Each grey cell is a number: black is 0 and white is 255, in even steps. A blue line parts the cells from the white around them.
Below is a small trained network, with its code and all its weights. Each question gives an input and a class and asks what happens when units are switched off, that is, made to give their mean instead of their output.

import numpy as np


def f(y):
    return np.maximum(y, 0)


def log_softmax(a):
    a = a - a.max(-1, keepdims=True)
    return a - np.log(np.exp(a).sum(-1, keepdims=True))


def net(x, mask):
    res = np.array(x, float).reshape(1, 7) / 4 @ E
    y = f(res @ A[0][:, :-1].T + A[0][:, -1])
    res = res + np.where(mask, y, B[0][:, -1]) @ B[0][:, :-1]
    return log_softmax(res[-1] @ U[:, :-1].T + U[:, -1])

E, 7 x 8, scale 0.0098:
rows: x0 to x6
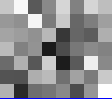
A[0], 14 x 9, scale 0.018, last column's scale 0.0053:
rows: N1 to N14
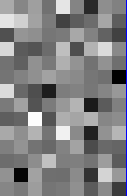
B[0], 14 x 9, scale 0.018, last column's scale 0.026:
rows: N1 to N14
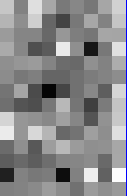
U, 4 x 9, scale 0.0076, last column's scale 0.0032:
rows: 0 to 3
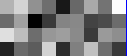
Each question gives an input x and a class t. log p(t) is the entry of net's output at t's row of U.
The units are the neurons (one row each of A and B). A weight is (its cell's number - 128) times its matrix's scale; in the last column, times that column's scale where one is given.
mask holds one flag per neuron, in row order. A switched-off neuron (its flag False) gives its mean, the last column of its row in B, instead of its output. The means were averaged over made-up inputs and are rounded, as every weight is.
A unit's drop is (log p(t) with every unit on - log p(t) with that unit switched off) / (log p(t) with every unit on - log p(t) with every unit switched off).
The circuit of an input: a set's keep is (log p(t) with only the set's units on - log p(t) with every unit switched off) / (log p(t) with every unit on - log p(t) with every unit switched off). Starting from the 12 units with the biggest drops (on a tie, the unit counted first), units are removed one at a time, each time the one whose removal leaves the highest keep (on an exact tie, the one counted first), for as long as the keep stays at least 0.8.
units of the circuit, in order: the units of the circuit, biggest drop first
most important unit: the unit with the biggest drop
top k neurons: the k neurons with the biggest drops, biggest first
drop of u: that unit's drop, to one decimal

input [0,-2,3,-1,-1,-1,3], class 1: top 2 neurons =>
(N10; N1)
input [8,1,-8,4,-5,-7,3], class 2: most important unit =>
N4
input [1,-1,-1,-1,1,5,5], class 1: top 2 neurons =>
(N4; N10)
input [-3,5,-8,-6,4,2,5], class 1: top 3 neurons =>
(N10; N1; N2)
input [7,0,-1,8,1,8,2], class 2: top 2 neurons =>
(N4; N13)
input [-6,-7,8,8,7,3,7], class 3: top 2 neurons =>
(N13; N10)
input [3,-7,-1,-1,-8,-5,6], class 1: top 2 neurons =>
(N7; N4)
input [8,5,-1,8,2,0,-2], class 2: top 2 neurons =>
(N4; N13)
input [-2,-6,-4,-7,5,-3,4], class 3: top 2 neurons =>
(N4; N7)
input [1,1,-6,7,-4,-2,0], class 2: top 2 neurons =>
(N13; N9)
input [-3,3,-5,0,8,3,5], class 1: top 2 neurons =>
(N10; N1)
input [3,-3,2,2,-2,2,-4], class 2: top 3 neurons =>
(N13; N7; N12)
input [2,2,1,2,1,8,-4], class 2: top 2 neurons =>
(N13; N7)
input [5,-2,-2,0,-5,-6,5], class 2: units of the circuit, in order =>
(N4)
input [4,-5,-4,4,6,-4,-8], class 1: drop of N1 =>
0.2
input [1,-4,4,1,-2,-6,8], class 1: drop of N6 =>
0.0
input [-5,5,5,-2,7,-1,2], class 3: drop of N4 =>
0.1
